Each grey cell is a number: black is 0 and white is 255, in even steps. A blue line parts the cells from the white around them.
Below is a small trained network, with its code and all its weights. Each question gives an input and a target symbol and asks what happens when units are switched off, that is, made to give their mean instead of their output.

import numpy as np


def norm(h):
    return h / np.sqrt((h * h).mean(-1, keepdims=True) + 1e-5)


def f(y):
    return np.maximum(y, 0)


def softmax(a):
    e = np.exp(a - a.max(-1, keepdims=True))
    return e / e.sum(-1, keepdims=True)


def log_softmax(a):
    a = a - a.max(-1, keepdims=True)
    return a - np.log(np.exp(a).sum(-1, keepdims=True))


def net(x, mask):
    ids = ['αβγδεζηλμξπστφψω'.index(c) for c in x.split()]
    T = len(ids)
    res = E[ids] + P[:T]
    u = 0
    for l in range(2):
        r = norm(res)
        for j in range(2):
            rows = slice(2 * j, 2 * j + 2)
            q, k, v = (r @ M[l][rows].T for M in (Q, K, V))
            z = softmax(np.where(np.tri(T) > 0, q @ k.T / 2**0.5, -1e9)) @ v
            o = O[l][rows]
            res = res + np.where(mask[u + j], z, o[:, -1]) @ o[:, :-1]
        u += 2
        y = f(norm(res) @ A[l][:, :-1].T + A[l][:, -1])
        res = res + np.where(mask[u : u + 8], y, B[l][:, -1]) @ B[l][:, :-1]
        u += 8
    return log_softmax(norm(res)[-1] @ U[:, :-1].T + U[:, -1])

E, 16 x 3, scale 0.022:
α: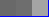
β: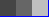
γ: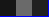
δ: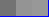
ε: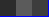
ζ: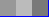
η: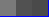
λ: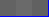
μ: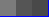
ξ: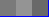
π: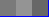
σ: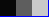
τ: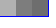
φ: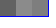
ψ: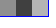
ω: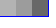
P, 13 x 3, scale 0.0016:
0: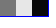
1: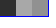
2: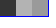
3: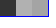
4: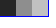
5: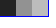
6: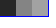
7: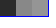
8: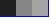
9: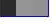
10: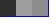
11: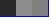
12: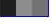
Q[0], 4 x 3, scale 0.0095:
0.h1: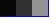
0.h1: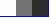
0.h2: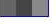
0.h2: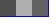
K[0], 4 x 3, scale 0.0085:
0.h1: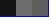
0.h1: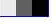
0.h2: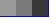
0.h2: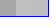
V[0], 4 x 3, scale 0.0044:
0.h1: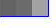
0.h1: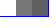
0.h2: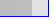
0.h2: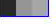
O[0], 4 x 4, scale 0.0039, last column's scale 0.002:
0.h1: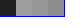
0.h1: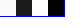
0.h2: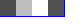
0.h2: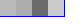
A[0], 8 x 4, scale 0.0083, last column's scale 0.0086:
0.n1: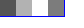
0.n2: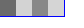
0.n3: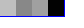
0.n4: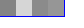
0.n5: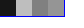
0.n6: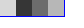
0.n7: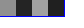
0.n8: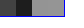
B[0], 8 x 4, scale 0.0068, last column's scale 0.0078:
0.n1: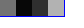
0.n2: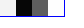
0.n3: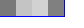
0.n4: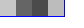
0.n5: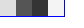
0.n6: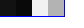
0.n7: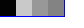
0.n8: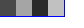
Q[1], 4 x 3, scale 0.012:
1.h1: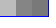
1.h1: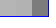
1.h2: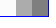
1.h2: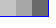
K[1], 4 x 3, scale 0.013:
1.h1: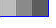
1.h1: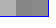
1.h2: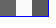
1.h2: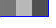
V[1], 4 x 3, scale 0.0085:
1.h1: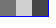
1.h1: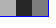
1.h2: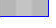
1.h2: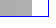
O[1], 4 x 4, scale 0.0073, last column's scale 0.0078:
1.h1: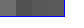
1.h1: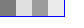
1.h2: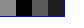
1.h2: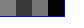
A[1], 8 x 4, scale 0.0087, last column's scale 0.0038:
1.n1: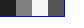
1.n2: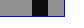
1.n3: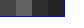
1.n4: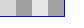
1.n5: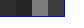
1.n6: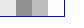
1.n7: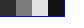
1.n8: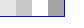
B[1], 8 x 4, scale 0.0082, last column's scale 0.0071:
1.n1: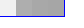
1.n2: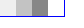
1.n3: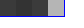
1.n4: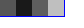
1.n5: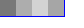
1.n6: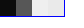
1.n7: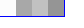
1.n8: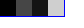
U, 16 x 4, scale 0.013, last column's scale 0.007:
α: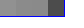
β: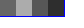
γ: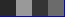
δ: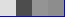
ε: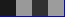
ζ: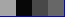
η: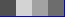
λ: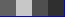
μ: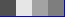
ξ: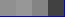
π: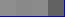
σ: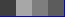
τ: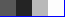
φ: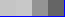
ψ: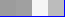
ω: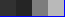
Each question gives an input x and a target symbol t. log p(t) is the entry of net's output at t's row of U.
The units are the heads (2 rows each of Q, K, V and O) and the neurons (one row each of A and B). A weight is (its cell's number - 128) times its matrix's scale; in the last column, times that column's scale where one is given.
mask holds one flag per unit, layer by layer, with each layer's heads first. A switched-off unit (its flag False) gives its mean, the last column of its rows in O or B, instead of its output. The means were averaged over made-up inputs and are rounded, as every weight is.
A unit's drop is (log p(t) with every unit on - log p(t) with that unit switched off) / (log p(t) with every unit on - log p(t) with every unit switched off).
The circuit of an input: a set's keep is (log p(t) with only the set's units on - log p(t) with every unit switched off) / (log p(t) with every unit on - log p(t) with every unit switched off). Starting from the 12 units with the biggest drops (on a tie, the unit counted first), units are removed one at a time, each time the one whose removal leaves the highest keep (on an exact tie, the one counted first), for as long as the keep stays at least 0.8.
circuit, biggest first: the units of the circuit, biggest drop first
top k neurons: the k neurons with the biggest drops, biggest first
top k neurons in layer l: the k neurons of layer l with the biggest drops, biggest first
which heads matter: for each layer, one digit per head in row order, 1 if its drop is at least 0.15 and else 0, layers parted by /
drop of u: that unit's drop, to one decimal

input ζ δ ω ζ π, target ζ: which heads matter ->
10 / 00
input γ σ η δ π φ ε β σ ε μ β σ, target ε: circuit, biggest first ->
[0.n8 0.n6 1.n6]
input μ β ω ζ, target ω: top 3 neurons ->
[1.n8 1.n6 1.n4]
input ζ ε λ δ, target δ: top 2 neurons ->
[0.n1 0.n2]
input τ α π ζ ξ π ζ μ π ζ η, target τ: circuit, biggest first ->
[0.n6 0.n5 1.n8]
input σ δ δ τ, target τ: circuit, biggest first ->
[0.n6 0.n5]
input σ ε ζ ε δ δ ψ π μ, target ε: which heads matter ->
00 / 00
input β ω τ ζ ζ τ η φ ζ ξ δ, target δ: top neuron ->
[0.n1]
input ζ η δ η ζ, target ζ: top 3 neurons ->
[0.n6 0.n4 1.n8]
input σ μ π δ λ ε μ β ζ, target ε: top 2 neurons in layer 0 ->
[0.n8 0.n5]
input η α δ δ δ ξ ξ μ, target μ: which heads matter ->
10 / 00
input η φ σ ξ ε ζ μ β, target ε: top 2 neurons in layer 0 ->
[0.n1 0.n4]
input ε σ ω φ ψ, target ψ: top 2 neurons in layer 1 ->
[1.n1 1.n7]
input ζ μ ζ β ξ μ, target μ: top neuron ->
[0.n5]
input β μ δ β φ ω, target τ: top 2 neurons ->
[0.n6 1.n6]
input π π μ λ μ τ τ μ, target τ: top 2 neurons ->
[0.n6 0.n5]
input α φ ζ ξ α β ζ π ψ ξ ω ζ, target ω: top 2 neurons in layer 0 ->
[0.n5 0.n8]
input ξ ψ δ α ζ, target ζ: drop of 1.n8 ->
0.2
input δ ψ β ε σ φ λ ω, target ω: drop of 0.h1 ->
0.1
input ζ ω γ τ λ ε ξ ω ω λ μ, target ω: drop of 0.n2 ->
0.0
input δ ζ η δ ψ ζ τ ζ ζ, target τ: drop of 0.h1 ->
0.5
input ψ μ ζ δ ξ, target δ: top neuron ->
[0.n6]
